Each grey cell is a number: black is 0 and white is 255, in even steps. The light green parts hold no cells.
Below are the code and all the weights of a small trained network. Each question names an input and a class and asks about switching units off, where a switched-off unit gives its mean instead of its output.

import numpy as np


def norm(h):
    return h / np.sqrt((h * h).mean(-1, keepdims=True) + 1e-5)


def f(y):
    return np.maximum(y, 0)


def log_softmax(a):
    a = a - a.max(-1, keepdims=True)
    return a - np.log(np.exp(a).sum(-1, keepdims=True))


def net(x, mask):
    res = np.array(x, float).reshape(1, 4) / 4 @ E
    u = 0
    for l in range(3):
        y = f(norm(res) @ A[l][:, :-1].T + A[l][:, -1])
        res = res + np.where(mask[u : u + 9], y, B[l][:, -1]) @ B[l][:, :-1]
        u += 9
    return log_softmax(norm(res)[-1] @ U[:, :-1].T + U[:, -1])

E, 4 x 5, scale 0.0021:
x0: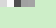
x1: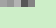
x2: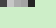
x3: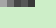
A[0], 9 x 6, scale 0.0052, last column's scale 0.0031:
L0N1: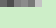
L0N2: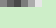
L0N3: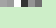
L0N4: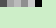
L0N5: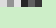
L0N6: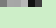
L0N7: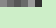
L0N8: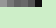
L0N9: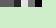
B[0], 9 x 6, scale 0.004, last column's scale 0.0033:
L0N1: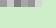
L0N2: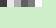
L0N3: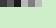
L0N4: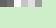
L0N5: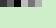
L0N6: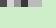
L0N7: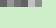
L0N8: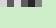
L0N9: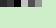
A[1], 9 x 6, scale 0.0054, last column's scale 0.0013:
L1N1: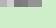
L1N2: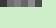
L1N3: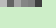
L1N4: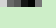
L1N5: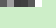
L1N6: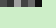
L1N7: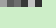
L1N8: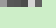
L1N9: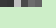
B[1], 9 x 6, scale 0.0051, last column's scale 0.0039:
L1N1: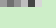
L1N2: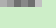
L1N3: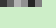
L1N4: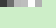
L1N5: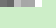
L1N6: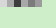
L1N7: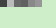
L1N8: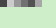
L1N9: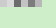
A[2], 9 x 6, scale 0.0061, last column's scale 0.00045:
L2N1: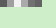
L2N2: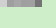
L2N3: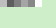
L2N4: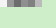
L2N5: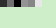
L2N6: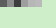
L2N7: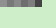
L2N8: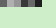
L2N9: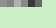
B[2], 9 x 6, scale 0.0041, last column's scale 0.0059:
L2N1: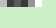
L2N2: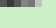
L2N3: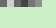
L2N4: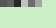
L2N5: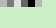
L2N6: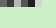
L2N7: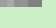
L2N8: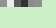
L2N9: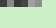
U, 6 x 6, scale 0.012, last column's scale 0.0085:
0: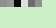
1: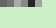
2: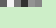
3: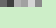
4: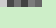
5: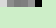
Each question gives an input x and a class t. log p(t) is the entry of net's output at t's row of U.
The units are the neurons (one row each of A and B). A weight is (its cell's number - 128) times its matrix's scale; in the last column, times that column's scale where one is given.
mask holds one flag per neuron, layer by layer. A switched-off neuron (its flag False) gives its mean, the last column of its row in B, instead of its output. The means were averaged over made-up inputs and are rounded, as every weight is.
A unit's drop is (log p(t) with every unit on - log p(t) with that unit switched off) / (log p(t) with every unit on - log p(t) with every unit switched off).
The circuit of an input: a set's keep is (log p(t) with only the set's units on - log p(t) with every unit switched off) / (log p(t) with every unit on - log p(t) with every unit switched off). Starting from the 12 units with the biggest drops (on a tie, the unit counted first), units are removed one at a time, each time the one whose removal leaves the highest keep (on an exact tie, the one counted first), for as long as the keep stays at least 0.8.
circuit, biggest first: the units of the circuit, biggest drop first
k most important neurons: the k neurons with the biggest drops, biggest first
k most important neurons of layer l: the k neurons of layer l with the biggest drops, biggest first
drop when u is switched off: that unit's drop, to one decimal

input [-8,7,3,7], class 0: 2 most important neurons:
(L1N9; L1N6)
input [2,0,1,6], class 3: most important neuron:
(L1N4)
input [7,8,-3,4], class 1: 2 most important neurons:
(L0N5; L0N3)
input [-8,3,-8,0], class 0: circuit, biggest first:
(L1N9; L1N6)
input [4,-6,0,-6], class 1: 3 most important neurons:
(L0N9; L1N5; L1N4)
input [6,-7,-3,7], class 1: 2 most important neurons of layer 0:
(L0N9; L0N1)
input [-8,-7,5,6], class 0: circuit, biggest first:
(L1N9; L1N6; L2N6)
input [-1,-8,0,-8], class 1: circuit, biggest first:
(L1N5; L2N5)
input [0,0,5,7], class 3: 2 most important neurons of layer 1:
(L1N4; L1N5)
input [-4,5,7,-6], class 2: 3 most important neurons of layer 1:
(L1N5; L1N4; L1N1)
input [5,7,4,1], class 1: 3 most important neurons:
(L0N5; L0N3; L1N9)
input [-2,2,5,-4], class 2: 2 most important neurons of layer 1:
(L1N5; L1N4)
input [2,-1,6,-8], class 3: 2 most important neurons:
(L0N4; L0N2)
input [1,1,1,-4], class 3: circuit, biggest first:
(L0N4)
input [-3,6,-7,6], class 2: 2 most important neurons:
(L1N8; L1N7)
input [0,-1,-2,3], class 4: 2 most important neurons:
(L0N2; L2N1)
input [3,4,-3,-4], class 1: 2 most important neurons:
(L0N3; L1N5)
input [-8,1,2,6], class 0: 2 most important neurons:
(L1N9; L1N6)
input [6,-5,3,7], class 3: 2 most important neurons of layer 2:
(L2N5; L2N4)
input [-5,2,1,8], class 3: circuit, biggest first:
(L1N4)
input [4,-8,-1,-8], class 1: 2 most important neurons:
(L0N9; L1N5)
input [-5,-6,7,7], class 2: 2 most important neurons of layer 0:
(L0N6; L0N1)
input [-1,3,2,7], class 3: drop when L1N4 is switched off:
0.3
